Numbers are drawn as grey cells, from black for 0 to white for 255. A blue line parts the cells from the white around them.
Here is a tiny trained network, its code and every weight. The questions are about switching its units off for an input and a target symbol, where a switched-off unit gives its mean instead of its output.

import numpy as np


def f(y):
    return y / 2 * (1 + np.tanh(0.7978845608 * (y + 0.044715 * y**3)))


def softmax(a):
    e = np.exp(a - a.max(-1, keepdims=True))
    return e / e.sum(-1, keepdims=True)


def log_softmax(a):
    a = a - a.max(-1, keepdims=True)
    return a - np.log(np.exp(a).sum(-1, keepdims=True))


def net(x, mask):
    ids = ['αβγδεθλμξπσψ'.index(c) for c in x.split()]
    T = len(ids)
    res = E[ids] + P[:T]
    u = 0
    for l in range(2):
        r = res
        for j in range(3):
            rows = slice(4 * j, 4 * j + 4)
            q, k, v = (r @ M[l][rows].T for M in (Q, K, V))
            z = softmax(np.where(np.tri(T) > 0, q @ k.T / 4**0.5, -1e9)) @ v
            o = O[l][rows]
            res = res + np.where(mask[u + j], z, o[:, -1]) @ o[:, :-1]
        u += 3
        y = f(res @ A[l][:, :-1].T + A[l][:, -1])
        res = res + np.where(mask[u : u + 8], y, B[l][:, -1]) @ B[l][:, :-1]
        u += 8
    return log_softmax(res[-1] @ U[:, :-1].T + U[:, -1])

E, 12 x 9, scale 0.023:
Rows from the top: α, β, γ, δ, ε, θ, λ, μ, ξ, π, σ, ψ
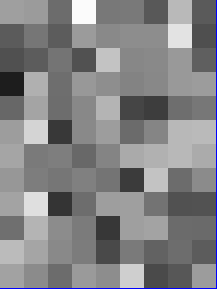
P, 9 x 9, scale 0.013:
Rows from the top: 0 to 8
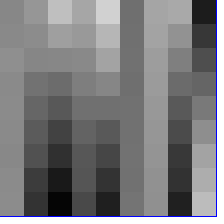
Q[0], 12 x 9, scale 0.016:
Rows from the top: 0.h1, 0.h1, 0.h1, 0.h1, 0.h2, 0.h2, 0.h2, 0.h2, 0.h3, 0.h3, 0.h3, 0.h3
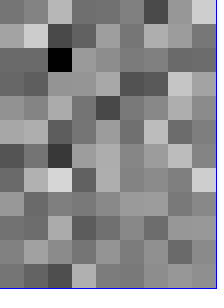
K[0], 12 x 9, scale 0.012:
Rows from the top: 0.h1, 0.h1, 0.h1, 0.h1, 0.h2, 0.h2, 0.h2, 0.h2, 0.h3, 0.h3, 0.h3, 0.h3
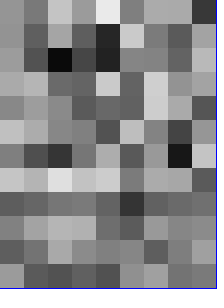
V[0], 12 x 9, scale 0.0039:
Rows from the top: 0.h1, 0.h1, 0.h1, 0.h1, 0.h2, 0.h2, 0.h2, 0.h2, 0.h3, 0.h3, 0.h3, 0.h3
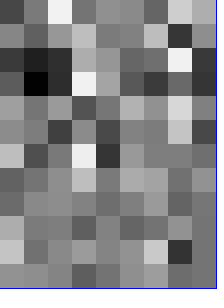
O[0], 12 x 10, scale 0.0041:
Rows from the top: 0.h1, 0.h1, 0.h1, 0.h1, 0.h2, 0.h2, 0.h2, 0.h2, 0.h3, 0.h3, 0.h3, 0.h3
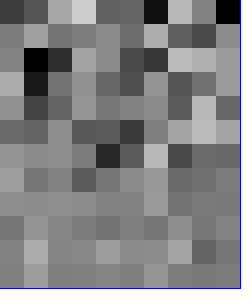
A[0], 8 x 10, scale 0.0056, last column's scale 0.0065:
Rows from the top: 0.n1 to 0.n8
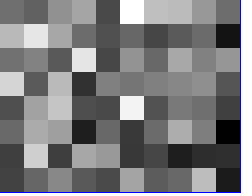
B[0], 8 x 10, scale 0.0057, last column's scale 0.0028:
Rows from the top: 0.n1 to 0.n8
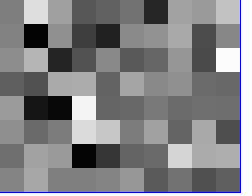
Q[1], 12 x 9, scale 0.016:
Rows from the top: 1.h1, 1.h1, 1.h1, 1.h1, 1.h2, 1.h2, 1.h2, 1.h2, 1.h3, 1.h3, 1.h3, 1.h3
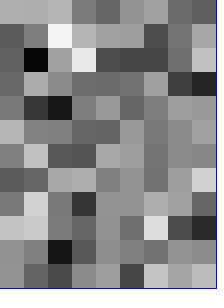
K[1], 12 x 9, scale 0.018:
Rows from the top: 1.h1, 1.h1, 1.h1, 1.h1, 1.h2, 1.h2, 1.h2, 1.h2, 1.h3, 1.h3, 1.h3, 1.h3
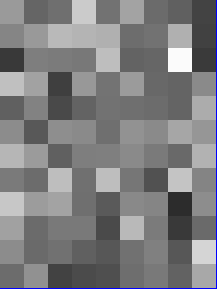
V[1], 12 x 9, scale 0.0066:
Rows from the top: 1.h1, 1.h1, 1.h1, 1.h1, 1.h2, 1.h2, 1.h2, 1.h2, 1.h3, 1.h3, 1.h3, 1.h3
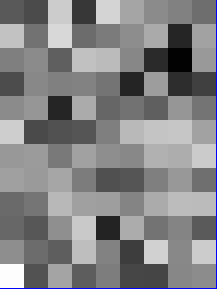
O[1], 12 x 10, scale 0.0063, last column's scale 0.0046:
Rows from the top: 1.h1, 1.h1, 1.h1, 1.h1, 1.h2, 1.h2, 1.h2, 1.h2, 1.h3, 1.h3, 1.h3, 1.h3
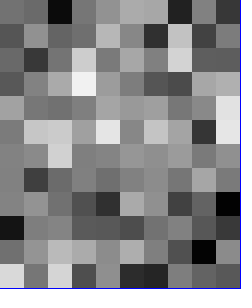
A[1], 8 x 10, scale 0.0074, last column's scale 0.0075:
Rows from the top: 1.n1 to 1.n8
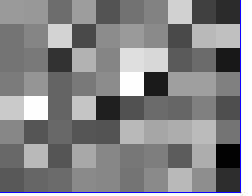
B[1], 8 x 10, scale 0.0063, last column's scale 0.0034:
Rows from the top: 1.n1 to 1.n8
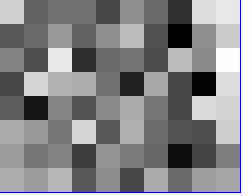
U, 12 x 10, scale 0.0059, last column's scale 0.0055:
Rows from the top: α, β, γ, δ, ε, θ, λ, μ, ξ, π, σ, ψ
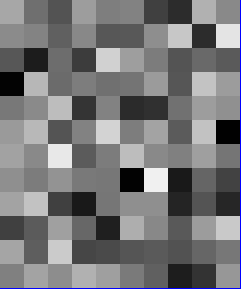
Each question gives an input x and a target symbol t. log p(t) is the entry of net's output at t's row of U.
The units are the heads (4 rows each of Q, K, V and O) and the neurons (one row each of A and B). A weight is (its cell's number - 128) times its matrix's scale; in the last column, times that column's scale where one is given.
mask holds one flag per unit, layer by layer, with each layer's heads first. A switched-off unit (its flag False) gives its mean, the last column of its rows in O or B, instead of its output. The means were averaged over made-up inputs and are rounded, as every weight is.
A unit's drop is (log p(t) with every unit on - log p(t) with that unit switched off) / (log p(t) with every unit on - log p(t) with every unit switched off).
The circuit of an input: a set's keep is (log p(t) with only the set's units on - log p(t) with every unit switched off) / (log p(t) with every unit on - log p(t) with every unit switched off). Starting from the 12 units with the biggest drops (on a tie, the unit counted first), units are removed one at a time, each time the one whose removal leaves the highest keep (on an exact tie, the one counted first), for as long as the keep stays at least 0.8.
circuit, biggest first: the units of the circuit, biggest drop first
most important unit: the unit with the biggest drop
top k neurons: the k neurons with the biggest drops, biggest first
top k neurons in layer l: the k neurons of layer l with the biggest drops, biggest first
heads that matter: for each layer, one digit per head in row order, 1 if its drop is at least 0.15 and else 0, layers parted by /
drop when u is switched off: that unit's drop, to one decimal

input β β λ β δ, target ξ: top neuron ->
(0.n3)
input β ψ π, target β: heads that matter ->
000 / 100
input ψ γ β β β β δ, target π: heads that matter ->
000 / 101
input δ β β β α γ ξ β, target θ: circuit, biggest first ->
(1.h3, 0.h1)
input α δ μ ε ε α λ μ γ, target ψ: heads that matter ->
100 / 101
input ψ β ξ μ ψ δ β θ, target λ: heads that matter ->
000 / 011
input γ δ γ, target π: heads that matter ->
100 / 111
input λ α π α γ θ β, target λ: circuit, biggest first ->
(1.h2, 1.h3, 1.h1)
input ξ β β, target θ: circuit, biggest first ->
(1.h3, 0.n7, 1.h1)
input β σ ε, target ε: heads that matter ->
000 / 001
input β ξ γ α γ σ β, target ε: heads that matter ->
000 / 101
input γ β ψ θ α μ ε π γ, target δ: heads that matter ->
100 / 101
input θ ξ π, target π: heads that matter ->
100 / 010
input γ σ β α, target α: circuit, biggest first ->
(1.n5, 1.n1)
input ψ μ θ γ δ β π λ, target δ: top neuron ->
(1.n3)
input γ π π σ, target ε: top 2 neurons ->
(0.n2, 1.n6)
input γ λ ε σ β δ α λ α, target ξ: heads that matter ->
000 / 100
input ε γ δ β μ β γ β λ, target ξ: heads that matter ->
100 / 100
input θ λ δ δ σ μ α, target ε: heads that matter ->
100 / 101
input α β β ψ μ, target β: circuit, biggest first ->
(1.h1)
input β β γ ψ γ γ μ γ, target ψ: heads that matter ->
000 / 101
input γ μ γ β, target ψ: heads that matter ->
000 / 101
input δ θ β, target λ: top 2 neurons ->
(1.n1, 1.n4)
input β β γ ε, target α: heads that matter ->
000 / 111
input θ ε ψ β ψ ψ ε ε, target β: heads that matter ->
100 / 100
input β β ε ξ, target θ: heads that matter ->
000 / 001
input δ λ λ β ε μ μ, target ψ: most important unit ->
1.h1
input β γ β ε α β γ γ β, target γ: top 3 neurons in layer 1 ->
(1.n3, 1.n4, 1.n6)
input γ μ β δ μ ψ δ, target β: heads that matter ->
000 / 100
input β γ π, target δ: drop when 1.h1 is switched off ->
0.4
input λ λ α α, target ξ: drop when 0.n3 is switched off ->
0.3
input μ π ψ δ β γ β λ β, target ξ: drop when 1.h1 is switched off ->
0.8
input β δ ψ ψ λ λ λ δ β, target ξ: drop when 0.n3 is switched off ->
0.1
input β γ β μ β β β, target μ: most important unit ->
0.h1
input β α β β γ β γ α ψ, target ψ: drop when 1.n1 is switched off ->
0.0
